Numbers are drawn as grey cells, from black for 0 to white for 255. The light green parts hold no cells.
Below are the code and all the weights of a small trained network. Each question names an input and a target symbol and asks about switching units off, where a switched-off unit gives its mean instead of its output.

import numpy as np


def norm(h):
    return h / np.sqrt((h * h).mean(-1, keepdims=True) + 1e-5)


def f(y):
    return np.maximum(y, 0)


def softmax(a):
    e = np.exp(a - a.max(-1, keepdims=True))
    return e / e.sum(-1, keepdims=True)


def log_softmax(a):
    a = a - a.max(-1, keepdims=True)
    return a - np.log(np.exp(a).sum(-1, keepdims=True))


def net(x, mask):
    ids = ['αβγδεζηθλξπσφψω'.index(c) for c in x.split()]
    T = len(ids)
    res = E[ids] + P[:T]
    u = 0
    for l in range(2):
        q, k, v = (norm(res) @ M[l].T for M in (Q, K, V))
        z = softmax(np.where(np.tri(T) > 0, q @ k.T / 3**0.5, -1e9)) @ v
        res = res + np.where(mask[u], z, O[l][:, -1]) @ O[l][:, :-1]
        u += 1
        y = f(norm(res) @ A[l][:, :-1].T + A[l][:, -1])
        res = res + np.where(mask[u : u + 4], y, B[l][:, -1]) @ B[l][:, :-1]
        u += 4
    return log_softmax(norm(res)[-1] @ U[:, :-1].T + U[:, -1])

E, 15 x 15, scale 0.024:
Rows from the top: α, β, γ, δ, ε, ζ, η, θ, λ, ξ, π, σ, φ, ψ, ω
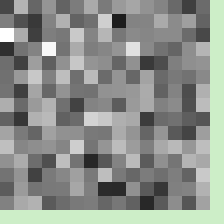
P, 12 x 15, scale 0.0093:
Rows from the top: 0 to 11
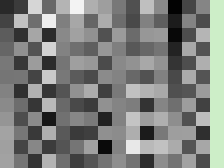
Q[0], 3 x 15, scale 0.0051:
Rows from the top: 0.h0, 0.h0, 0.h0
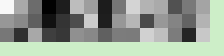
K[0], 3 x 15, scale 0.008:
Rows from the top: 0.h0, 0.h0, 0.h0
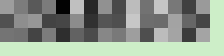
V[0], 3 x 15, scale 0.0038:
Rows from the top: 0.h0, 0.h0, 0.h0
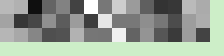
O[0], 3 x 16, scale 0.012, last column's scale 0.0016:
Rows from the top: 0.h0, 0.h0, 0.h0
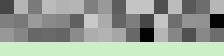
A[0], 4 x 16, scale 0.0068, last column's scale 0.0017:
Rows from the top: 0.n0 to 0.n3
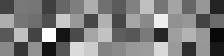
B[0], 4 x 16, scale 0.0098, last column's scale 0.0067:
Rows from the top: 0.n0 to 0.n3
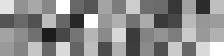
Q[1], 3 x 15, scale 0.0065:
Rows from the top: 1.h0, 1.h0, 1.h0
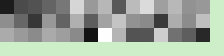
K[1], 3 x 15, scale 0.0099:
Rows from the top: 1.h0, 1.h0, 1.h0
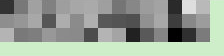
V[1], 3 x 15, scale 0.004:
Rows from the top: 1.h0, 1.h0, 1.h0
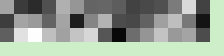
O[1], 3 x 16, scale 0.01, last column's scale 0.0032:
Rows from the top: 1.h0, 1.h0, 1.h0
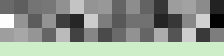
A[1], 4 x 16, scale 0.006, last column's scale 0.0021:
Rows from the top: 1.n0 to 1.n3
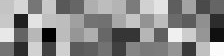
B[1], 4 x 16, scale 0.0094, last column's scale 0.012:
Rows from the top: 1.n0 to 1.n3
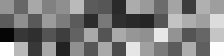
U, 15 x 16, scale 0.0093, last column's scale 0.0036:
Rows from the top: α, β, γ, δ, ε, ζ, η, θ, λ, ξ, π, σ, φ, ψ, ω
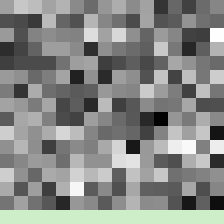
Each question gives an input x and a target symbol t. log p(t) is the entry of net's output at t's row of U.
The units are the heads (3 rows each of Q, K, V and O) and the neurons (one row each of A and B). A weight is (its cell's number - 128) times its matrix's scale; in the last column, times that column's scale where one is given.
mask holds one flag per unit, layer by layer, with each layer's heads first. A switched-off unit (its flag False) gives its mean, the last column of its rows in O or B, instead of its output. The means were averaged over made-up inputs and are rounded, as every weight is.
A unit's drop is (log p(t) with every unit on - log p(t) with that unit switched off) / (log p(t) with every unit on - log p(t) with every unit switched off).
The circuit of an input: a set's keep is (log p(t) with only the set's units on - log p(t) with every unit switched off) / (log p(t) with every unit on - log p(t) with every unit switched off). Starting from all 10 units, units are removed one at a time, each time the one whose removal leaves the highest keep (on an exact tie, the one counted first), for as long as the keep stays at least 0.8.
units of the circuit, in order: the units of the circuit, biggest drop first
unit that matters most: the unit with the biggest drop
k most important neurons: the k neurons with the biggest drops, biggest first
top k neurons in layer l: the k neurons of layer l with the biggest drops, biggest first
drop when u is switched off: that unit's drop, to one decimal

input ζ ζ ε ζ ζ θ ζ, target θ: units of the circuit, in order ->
1.n1, 1.n3, 1.h0, 0.n0
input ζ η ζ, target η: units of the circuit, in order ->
1.h0, 0.h0
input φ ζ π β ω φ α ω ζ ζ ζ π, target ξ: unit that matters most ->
1.n0
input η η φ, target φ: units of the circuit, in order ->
0.h0, 1.n1
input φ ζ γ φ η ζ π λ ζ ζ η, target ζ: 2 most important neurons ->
0.n3, 0.n0
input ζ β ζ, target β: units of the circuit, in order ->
1.h0, 1.n2, 0.h0
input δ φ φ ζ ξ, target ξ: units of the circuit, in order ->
1.n1, 0.n3
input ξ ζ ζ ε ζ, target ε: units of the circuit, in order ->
1.n2, 1.h0, 0.h0
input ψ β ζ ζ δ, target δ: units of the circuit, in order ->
1.h0, 1.n1
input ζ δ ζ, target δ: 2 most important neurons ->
0.n2, 1.n1
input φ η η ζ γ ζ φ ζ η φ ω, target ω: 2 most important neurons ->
1.n2, 1.n3
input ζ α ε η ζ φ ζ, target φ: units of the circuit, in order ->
1.n3, 0.h0
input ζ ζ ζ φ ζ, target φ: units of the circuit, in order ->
0.h0, 1.n3
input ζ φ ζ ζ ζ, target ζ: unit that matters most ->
1.n2
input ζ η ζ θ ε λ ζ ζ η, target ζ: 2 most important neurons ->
0.n3, 1.n2
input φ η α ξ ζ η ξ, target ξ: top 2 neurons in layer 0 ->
0.n3, 0.n2
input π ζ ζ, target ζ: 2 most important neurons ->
1.n3, 0.n2
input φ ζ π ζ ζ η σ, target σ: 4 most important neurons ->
0.n1, 1.n1, 1.n2, 0.n0
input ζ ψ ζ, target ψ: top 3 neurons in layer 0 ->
0.n0, 0.n2, 0.n3
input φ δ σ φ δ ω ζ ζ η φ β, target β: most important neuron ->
0.n1
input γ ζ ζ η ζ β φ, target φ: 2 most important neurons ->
1.n3, 0.n0
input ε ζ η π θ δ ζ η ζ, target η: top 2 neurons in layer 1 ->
1.n2, 1.n3
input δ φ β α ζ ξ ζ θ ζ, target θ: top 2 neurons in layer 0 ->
0.n0, 0.n2
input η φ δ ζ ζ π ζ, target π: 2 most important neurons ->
1.n1, 0.n3
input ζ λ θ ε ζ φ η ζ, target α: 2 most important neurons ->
1.n2, 1.n1
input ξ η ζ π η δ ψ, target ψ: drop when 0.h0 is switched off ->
0.1
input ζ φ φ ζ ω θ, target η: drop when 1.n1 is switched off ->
0.2
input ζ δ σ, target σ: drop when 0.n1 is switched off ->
0.7
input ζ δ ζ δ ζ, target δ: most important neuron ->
1.n1
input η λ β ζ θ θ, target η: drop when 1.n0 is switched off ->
0.3
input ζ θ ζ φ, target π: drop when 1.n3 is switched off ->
0.3
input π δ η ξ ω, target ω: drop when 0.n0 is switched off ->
0.0
